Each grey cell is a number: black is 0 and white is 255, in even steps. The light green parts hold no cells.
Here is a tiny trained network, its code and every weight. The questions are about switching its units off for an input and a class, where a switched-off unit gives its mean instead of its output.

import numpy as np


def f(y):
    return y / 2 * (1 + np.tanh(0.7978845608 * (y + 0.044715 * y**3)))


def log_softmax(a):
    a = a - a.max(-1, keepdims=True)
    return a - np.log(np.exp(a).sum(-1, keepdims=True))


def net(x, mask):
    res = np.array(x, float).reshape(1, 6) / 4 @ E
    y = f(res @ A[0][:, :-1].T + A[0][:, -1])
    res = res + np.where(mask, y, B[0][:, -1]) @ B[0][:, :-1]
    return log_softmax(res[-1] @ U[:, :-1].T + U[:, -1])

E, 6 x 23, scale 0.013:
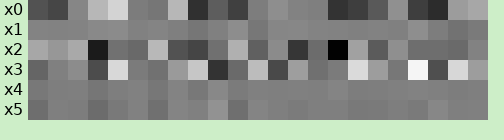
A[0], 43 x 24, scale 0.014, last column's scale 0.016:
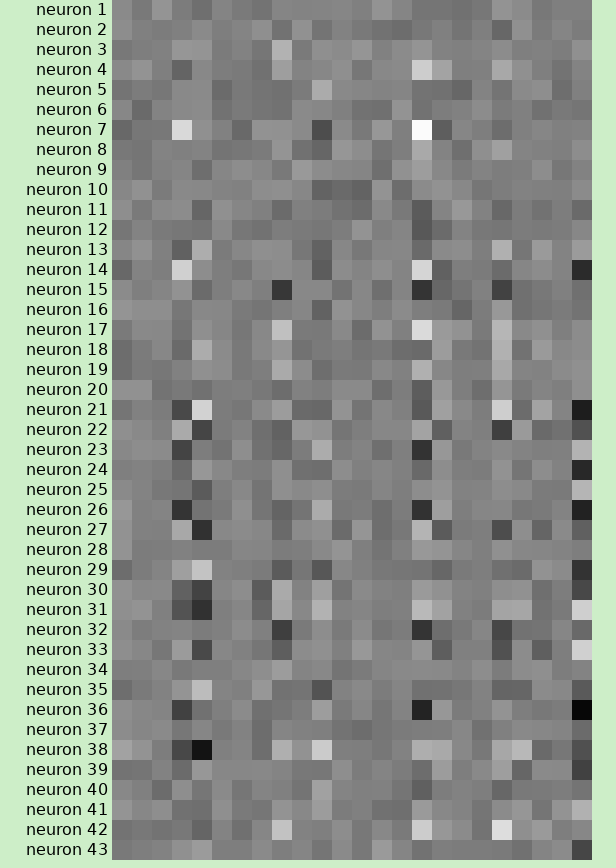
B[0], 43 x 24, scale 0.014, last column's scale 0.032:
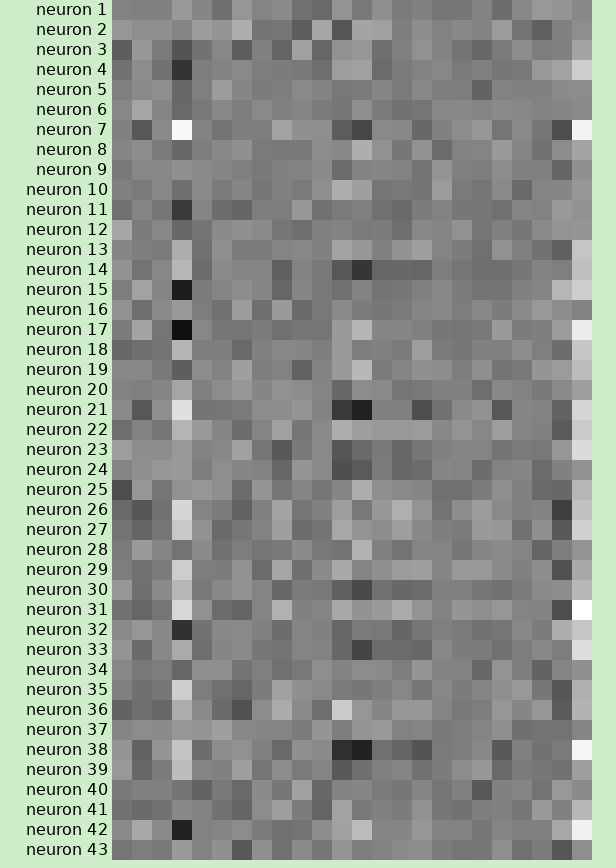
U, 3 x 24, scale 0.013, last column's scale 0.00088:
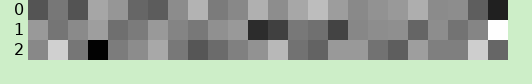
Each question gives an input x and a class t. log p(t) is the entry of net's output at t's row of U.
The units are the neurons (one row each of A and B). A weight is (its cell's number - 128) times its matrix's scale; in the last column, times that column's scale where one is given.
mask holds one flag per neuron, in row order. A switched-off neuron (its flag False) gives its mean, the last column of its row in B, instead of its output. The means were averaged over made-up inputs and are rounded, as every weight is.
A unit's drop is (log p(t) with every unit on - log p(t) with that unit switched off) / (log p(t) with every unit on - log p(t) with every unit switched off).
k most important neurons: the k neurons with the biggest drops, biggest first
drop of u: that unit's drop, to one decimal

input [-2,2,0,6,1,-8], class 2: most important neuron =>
neuron 7
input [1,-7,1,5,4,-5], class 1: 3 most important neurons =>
neuron 31; neuron 21; neuron 22
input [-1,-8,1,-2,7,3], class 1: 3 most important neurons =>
neuron 36; neuron 26; neuron 17
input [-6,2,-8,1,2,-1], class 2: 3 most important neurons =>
neuron 42; neuron 17; neuron 4
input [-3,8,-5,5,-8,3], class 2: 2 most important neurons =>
neuron 42; neuron 17
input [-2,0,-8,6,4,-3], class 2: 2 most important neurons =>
neuron 42; neuron 17
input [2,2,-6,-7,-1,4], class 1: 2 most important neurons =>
neuron 14; neuron 33
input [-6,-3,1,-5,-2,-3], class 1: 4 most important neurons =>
neuron 38; neuron 30; neuron 33; neuron 36
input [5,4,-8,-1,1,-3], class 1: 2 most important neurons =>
neuron 14; neuron 31
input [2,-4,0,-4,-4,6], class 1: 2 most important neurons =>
neuron 42; neuron 17
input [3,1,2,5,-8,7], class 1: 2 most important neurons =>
neuron 31; neuron 21
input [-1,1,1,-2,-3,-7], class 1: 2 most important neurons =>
neuron 36; neuron 26
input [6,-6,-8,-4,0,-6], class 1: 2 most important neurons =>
neuron 14; neuron 31
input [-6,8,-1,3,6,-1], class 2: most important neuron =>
neuron 42
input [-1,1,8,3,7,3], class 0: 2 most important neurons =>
neuron 36; neuron 26
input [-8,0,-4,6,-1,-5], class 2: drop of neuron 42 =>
0.4
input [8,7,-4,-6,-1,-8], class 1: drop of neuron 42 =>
0.0
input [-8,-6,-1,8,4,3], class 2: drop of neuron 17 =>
0.3
